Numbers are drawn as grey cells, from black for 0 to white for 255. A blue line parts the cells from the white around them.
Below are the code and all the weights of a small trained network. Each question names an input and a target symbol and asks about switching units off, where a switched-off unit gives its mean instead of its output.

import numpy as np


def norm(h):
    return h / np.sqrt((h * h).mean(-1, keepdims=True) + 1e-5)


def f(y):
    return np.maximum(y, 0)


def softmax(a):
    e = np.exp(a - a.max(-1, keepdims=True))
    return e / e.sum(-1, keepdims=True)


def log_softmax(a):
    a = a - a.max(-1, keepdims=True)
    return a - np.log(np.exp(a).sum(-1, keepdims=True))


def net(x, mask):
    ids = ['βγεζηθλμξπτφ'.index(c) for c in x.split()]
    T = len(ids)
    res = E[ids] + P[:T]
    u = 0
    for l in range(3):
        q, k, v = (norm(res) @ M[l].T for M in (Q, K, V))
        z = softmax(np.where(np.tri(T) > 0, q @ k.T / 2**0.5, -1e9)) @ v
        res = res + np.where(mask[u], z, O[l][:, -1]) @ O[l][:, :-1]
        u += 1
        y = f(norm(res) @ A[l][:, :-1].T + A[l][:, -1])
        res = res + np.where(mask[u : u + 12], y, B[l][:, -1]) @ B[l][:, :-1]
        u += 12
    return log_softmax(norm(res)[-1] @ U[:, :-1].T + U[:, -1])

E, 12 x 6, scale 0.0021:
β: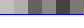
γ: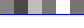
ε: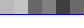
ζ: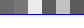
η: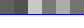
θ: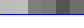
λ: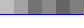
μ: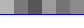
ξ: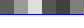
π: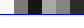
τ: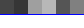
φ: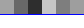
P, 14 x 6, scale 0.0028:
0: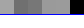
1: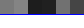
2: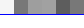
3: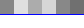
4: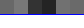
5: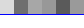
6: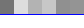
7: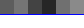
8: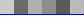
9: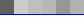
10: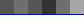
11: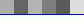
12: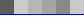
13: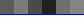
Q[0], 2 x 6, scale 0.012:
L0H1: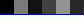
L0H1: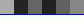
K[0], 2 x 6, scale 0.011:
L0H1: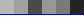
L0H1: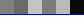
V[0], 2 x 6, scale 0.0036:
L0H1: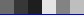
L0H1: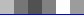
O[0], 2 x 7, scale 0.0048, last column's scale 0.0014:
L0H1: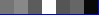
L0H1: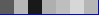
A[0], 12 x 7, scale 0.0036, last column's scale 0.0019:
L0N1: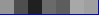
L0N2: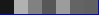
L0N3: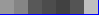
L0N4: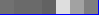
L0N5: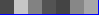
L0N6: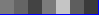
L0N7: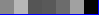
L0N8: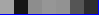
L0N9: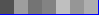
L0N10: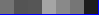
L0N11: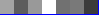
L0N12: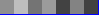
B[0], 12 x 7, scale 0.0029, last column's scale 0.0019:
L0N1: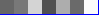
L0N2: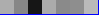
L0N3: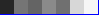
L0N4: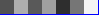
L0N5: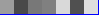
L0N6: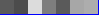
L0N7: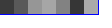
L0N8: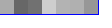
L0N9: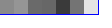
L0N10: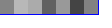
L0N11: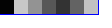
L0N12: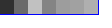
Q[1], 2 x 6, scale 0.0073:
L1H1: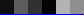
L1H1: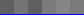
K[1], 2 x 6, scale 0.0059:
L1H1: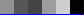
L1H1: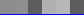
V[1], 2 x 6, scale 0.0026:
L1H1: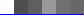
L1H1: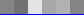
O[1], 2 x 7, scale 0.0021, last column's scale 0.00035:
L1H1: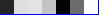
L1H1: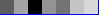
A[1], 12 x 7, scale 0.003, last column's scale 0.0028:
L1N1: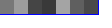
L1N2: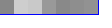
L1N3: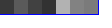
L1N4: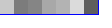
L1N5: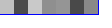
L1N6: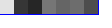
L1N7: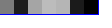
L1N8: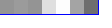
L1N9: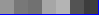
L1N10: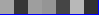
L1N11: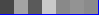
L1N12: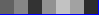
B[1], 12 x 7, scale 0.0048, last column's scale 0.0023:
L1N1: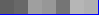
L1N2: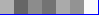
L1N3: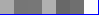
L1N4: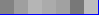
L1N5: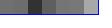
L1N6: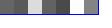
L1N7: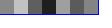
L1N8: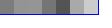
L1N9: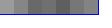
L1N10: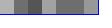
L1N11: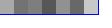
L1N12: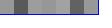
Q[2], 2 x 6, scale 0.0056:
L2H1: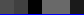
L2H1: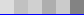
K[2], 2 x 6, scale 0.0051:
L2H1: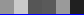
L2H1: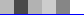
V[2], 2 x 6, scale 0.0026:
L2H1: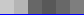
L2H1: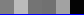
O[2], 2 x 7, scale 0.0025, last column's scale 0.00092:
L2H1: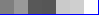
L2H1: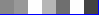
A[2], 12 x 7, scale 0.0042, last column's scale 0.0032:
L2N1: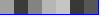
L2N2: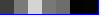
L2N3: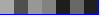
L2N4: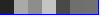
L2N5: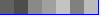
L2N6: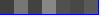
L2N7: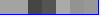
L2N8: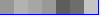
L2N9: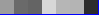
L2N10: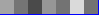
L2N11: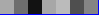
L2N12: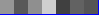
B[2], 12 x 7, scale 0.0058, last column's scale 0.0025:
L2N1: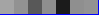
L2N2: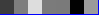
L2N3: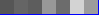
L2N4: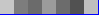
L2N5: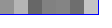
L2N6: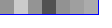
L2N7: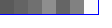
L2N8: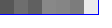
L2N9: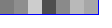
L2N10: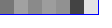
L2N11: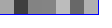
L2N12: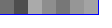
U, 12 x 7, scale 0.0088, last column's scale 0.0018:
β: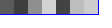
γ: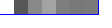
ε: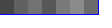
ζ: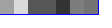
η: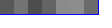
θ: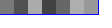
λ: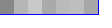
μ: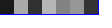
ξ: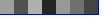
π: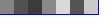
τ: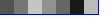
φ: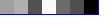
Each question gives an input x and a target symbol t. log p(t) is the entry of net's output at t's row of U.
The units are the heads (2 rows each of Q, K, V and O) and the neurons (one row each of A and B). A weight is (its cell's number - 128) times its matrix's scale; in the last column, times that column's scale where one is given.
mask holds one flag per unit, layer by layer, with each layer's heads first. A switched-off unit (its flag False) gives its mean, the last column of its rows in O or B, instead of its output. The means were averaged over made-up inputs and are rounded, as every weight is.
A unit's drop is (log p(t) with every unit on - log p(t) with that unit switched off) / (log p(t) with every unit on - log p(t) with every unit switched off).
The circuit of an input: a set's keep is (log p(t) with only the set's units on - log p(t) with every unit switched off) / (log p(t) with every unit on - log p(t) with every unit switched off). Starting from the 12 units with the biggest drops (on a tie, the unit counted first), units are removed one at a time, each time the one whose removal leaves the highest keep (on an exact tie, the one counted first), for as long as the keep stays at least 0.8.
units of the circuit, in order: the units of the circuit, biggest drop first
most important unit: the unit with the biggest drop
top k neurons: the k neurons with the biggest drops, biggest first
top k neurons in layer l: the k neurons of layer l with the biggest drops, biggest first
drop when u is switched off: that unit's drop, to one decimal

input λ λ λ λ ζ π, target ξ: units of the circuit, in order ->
(L0H1)
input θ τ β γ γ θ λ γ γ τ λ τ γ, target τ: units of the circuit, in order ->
(L0H1; L2H1)
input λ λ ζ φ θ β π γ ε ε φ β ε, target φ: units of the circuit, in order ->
(L0H1; L2N4)
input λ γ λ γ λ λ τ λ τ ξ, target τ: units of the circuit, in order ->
(L0H1; L2N2)
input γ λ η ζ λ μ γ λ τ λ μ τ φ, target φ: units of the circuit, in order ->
(L0H1; L2N4)
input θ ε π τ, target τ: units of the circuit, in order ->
(L2N2; L0H1)
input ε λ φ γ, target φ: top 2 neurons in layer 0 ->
(L0N11; L0N9)
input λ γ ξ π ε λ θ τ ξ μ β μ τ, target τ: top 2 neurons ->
(L2N2; L0N11)
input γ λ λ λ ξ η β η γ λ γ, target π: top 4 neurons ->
(L2N11; L1N3; L1N12; L2N10)
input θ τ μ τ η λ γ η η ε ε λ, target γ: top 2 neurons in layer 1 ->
(L1N10; L1N4)
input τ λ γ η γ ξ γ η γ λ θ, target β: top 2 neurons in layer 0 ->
(L0N3; L0N11)
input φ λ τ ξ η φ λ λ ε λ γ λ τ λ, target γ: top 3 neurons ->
(L2N11; L2N1; L1N12)
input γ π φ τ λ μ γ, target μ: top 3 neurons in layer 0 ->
(L0N11; L0N9; L0N1)
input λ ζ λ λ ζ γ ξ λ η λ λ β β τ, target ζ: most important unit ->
L1H1
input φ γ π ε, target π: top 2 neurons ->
(L1N6; L1N2)
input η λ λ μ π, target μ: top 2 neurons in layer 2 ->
(L2N10; L2N4)
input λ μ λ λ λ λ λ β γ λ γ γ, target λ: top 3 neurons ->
(L2N9; L1N4; L2N10)
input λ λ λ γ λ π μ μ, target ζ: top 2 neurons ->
(L0N1; L1N2)
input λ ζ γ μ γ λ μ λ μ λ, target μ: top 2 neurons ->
(L0N11; L2N7)
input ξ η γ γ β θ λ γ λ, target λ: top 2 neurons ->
(L1N4; L2N9)
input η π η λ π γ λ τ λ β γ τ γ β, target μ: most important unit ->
L2H1
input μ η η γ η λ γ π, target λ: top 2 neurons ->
(L0N11; L2N9)
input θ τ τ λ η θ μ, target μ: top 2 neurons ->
(L0N11; L1N2)
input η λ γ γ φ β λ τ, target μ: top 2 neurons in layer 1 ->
(L1N7; L1N3)
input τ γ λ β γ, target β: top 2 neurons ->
(L1N3; L1N2)
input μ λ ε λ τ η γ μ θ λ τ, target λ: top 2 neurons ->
(L0N11; L2N9)
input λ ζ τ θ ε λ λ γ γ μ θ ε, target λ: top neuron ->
(L1N4)
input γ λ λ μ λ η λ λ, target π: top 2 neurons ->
(L2N11; L1N3)
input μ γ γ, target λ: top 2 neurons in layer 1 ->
(L1N4; L1N8)
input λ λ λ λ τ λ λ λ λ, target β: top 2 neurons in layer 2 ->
(L2N3; L2N12)
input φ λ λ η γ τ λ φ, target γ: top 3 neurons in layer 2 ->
(L2N11; L2N1; L2N9)
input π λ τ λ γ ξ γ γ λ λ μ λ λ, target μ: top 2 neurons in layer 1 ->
(L1N11; L1N3)
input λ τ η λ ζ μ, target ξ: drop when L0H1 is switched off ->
0.7
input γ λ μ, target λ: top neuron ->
(L1N4)
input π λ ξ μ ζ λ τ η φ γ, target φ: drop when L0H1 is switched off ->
1.0
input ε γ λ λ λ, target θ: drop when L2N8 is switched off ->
0.1
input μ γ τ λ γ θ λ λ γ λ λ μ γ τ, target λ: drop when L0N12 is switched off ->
0.0
